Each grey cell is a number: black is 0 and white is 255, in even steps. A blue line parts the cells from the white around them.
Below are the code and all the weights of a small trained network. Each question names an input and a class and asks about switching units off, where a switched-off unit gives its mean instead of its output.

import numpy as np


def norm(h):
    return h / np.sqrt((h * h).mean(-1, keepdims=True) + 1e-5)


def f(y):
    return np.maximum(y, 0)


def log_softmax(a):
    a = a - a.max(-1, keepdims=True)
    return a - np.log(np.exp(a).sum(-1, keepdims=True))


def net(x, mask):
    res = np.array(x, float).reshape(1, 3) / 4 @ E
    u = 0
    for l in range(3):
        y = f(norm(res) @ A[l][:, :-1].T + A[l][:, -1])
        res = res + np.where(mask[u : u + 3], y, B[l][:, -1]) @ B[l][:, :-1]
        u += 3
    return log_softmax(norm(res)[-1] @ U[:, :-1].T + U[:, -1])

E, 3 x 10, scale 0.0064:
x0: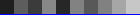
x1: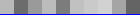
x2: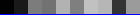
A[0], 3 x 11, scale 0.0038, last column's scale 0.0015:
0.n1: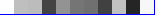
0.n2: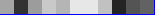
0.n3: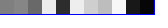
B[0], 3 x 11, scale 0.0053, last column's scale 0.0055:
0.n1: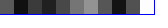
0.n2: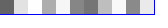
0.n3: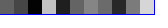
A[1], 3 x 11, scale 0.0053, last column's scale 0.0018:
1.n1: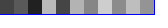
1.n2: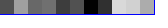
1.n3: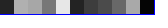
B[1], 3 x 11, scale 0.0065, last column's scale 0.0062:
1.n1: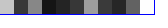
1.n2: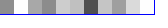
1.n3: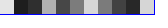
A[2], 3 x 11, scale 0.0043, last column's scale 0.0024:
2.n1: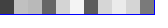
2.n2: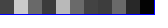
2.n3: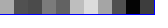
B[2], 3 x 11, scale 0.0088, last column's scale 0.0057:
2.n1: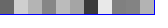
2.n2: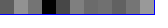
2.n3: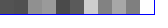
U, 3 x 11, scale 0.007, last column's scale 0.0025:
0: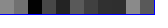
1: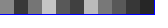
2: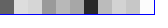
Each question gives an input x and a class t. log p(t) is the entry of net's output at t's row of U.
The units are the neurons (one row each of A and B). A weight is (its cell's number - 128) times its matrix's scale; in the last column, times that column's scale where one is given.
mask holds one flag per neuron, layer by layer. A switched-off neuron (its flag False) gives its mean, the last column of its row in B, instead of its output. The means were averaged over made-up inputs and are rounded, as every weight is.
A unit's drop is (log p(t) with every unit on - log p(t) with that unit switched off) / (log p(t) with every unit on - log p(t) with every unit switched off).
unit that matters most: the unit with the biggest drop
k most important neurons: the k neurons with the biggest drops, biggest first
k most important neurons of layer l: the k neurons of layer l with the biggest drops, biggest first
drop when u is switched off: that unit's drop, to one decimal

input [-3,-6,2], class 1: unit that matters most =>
1.n3
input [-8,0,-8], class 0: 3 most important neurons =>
[0.n1 1.n3 2.n2]
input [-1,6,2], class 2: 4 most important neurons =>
[0.n2 0.n1 1.n3 2.n1]
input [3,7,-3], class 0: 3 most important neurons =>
[0.n3 1.n1 1.n3]
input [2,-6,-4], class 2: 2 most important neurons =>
[1.n2 1.n1]
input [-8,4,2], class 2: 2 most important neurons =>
[0.n2 1.n1]
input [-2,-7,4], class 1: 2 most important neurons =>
[1.n3 0.n1]
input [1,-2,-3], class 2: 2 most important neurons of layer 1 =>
[1.n2 1.n1]
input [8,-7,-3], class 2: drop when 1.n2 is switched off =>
1.2
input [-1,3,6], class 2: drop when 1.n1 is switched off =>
0.1
